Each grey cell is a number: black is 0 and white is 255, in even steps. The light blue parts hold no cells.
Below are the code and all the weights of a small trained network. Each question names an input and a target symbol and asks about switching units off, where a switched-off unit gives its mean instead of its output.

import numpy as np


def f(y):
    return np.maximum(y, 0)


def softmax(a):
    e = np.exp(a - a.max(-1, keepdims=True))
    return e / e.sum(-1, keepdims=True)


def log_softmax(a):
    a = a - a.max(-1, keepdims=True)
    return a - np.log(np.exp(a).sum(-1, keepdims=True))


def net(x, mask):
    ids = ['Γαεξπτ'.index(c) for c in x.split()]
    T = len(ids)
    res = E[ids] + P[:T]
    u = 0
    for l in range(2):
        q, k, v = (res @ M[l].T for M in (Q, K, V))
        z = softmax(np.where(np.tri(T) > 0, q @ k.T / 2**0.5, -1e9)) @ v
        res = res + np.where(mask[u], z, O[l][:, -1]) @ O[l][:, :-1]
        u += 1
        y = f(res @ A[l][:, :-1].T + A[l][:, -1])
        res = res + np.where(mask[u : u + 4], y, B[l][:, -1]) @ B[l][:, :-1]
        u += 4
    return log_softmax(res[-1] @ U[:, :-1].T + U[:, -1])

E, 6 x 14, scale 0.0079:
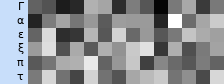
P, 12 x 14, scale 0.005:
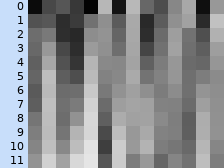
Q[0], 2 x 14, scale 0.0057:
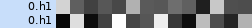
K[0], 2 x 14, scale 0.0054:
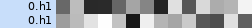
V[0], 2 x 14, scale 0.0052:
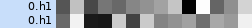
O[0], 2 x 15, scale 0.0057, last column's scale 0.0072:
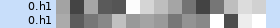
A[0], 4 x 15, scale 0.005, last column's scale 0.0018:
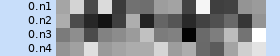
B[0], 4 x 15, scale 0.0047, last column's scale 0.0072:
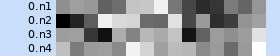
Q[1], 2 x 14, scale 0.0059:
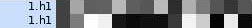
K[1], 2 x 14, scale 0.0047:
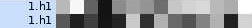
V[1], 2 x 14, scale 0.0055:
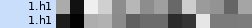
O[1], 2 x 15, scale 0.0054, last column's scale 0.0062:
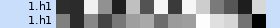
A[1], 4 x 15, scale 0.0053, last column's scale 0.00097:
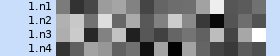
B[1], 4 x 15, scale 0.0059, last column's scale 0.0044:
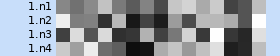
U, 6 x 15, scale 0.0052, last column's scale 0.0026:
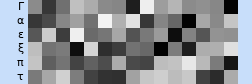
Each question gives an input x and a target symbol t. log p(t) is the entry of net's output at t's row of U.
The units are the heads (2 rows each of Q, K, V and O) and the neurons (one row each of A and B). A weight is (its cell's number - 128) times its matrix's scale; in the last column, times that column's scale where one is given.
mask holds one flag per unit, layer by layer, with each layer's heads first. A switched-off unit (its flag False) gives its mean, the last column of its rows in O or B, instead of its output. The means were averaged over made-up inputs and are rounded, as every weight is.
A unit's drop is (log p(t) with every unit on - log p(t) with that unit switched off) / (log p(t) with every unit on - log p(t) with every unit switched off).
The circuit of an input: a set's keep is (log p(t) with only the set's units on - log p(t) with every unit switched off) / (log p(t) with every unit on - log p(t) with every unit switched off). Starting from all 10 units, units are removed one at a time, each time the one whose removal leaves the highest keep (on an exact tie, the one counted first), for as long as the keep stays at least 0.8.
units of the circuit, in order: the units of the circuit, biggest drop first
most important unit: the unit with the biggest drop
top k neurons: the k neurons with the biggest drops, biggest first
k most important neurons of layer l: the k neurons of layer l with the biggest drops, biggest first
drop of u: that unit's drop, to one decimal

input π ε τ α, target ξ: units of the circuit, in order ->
0.h1; 1.h1; 0.n4
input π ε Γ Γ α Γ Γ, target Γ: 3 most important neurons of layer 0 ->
0.n2; 0.n4; 0.n1
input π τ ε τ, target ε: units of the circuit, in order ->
1.h1; 1.n3
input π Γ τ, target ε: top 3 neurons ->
1.n3; 0.n4; 1.n4
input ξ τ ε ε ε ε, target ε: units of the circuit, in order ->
1.h1; 1.n3
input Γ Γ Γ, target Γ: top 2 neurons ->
0.n2; 1.n1
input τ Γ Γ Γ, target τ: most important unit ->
1.n4
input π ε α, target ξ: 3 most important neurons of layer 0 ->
0.n4; 0.n1; 0.n3
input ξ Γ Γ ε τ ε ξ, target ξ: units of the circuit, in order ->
1.n2; 1.h1
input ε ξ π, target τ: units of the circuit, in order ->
1.n4; 0.h1
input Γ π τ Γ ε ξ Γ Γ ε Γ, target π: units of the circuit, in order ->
0.h1; 0.n3; 1.h1
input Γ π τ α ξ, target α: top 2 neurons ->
0.n3; 1.n2
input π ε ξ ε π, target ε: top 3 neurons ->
1.n3; 0.n4; 0.n3
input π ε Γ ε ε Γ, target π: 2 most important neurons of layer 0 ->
0.n3; 0.n4
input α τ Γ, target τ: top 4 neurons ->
1.n4; 0.n4; 0.n3; 1.n1
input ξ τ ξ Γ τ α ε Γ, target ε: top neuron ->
1.n3
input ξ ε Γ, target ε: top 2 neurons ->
1.n3; 0.n3
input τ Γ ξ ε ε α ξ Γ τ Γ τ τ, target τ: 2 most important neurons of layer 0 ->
0.n3; 0.n4
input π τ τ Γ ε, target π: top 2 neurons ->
0.n3; 0.n2
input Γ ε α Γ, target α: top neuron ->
1.n2
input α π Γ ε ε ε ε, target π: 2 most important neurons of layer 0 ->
0.n3; 0.n4
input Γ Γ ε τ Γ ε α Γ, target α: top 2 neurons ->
1.n2; 0.n4
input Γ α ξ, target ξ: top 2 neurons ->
1.n2; 0.n3
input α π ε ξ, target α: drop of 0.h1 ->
-0.2
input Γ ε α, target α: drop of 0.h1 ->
0.7
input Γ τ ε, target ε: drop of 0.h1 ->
-0.1
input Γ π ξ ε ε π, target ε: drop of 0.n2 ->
0.1
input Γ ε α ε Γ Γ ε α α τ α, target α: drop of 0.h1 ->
0.2
